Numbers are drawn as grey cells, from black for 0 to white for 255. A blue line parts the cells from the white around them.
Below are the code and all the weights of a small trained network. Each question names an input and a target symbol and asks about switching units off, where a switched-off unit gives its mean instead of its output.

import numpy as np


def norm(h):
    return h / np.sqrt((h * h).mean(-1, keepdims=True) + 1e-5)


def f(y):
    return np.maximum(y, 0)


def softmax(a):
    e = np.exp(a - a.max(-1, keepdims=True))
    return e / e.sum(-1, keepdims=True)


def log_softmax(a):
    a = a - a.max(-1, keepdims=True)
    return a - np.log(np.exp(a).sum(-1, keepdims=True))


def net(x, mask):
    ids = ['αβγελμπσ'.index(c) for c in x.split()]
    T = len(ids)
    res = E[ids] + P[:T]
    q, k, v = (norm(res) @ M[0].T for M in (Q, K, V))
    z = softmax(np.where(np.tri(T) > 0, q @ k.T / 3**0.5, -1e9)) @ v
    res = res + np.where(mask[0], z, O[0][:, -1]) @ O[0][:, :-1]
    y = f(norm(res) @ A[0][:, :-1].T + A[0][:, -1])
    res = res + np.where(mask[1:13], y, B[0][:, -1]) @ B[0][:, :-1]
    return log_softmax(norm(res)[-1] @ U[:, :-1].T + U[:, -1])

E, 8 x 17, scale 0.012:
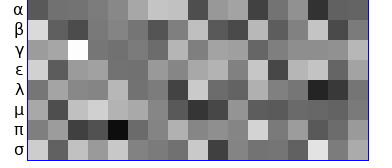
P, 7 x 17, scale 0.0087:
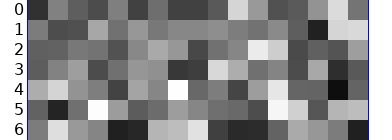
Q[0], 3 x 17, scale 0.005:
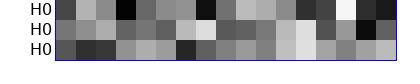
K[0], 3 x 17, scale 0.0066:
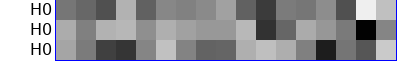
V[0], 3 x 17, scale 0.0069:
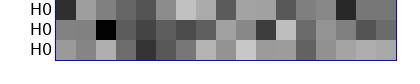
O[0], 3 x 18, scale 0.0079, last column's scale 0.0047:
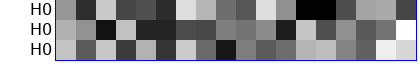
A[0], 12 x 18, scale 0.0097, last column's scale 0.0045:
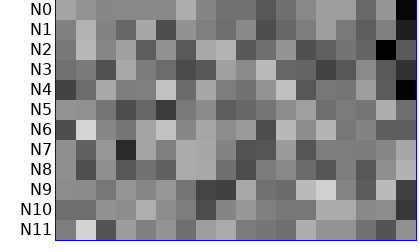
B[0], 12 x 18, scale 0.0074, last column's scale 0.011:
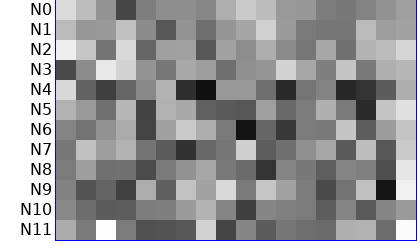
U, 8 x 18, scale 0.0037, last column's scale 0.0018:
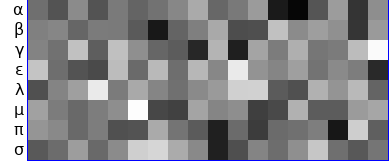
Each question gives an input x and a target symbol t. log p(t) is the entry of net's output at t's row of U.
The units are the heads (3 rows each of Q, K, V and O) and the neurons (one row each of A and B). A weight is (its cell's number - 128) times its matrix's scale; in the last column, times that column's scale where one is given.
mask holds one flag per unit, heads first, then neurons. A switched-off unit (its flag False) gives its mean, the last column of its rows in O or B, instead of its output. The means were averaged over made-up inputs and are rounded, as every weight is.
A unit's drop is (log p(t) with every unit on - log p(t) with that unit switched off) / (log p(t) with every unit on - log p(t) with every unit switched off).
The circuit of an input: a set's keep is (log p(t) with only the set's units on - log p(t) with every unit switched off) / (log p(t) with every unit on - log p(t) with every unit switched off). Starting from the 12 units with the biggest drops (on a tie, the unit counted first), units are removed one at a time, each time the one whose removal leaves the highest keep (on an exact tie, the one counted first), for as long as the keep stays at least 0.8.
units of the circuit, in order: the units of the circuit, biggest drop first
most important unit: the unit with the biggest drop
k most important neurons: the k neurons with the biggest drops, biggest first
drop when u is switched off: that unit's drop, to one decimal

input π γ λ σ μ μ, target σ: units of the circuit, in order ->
[H0, N6, N9]
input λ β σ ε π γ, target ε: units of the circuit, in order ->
[N9, H0, N11]
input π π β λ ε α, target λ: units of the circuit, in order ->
[H0, N3]
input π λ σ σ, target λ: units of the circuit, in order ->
[H0, N3]
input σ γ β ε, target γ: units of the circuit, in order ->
[H0, N7]
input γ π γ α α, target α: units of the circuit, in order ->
[H0]
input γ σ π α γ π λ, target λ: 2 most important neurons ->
[N3, N2]
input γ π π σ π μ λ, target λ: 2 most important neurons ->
[N2, N3]
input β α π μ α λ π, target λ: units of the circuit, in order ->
[H0, N2, N3]
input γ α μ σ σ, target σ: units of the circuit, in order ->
[H0, N6]
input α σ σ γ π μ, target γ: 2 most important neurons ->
[N7, N9]
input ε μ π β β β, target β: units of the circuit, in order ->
[H0, N5]
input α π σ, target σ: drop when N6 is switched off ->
0.3
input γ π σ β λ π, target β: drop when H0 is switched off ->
1.5
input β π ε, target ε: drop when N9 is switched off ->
0.5
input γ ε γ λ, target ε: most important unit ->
N9
